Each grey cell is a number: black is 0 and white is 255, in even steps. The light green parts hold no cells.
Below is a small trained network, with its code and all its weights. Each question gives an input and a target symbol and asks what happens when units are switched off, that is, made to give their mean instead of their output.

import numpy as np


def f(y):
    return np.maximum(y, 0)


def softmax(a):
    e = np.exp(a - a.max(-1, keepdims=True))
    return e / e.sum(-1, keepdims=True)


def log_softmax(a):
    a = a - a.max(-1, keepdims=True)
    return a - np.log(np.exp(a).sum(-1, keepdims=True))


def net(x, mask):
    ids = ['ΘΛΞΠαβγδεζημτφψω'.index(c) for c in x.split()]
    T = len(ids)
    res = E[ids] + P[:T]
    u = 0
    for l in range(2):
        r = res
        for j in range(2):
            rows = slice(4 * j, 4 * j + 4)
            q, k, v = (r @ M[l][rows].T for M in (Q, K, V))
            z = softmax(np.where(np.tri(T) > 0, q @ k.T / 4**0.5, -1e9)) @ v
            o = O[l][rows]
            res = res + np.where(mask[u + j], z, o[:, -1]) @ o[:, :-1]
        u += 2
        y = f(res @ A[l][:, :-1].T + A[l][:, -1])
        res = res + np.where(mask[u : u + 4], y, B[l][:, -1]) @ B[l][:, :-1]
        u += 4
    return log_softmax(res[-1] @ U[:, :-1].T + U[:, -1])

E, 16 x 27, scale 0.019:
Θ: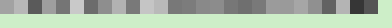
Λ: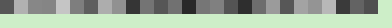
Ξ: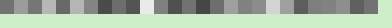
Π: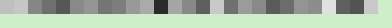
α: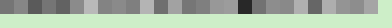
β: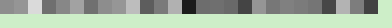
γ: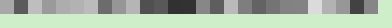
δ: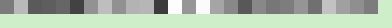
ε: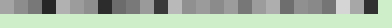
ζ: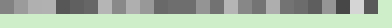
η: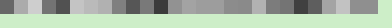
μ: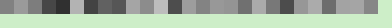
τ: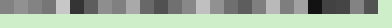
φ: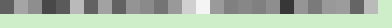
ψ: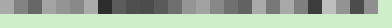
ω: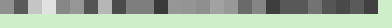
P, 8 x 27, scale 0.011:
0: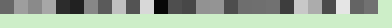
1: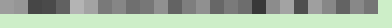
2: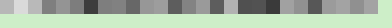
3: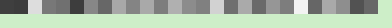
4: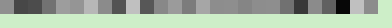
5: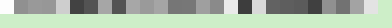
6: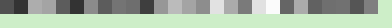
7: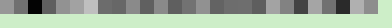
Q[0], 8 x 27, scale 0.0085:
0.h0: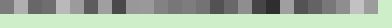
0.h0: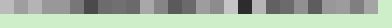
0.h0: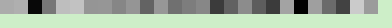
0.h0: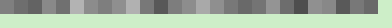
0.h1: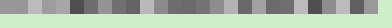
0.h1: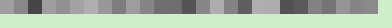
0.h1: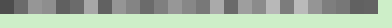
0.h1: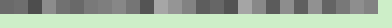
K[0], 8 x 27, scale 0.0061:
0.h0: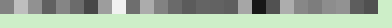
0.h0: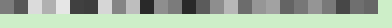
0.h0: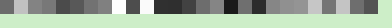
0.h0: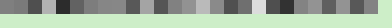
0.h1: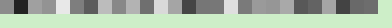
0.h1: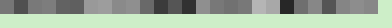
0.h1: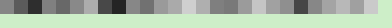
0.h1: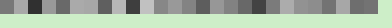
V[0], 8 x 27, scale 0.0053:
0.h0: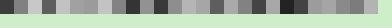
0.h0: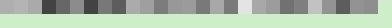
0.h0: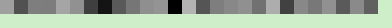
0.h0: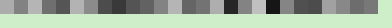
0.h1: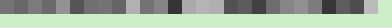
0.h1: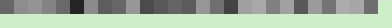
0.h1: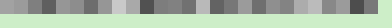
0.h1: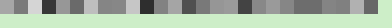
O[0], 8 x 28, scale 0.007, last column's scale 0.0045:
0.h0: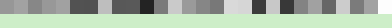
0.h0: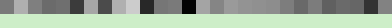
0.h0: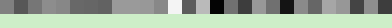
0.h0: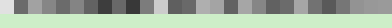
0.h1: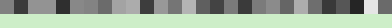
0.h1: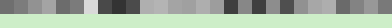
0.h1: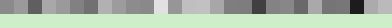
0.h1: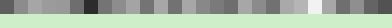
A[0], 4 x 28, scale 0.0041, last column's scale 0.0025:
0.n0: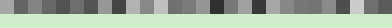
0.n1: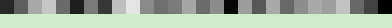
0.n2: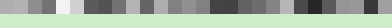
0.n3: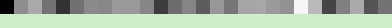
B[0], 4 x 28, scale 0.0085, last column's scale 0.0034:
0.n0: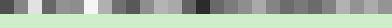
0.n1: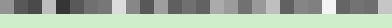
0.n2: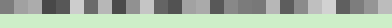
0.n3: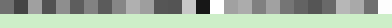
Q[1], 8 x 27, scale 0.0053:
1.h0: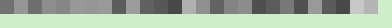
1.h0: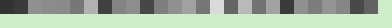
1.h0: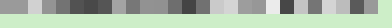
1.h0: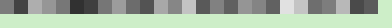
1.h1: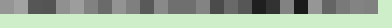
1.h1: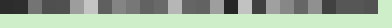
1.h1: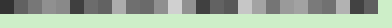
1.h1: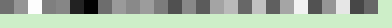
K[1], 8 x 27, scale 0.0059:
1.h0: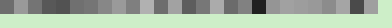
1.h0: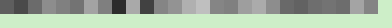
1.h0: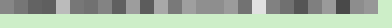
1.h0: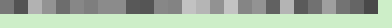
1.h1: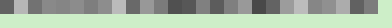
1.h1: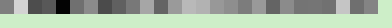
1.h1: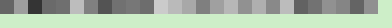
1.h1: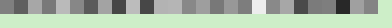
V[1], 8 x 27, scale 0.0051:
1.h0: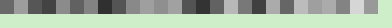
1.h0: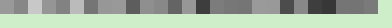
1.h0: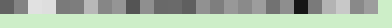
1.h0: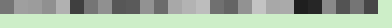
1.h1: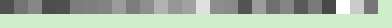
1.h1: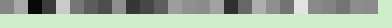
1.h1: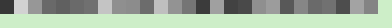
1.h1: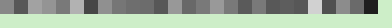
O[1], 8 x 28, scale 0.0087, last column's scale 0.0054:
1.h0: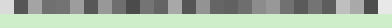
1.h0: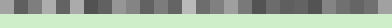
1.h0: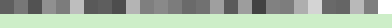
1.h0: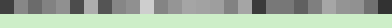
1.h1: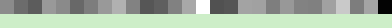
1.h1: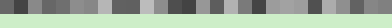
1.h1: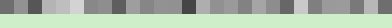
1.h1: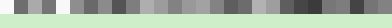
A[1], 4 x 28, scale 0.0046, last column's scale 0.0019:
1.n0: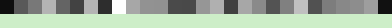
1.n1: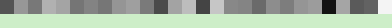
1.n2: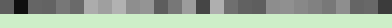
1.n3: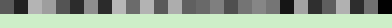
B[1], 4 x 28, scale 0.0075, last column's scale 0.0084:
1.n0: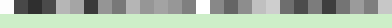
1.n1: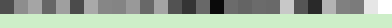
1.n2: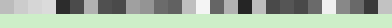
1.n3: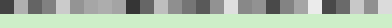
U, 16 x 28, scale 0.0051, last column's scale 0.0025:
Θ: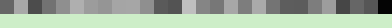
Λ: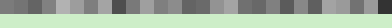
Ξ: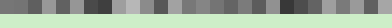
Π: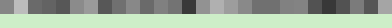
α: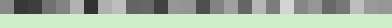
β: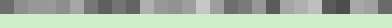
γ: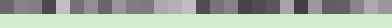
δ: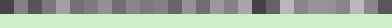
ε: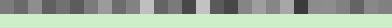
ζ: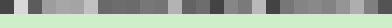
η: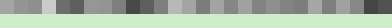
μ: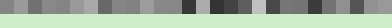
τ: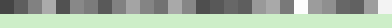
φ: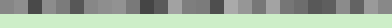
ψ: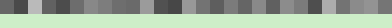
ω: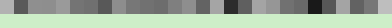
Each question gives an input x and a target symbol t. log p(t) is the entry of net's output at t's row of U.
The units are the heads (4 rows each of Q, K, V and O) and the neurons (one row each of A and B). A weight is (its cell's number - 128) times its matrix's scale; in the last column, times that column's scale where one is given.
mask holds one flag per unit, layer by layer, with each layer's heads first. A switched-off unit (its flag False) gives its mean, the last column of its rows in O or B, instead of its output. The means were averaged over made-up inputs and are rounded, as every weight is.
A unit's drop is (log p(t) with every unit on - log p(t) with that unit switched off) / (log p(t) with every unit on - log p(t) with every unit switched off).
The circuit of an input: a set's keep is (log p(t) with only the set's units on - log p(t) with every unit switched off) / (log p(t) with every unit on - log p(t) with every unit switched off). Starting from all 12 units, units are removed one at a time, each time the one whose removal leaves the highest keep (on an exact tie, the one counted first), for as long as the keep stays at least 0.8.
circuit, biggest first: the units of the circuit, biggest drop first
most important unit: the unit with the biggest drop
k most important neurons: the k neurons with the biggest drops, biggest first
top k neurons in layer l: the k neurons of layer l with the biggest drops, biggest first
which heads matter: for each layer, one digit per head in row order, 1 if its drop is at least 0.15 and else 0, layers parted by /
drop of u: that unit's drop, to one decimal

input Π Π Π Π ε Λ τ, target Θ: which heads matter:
10 / 10
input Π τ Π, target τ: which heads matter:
01 / 00
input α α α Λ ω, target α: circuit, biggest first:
1.h0, 0.h0
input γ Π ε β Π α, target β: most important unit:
0.h1
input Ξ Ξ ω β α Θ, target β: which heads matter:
11 / 00
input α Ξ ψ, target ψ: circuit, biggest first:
1.h1, 0.h0
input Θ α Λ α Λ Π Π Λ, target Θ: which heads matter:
11 / 10
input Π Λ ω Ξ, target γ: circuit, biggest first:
1.h1, 1.h0, 1.n1
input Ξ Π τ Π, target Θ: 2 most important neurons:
1.n2, 1.n0
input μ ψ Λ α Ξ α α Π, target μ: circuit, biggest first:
0.h0, 1.h1
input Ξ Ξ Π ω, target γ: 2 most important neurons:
1.n3, 1.n1
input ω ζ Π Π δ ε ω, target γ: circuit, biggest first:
1.h0, 1.h1, 1.n1
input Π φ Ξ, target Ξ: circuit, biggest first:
1.h0, 0.h0, 0.h1
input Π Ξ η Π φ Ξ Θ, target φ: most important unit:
0.h0
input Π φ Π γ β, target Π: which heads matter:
10 / 00
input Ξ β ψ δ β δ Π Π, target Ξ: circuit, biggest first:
0.h1, 1.h0, 0.h0
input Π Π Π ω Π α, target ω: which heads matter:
00 / 01
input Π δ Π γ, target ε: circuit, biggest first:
1.n0, 1.h0, 1.h1
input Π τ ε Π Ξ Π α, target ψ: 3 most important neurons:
1.n2, 1.n1, 0.n3
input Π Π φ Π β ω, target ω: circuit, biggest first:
1.h1
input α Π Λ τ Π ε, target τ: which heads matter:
01 / 01
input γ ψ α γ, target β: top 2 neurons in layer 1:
1.n3, 1.n0
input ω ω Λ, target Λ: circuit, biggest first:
1.h1, 0.h0
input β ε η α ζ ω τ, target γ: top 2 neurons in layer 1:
1.n3, 1.n1
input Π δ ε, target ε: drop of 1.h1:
0.3
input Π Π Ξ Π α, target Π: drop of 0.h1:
0.0
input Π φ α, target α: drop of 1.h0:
0.1
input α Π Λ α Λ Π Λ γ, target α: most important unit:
1.h0
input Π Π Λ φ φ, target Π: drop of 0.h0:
0.5
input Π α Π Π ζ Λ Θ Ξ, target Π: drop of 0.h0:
0.5
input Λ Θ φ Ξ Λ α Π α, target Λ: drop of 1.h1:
0.6
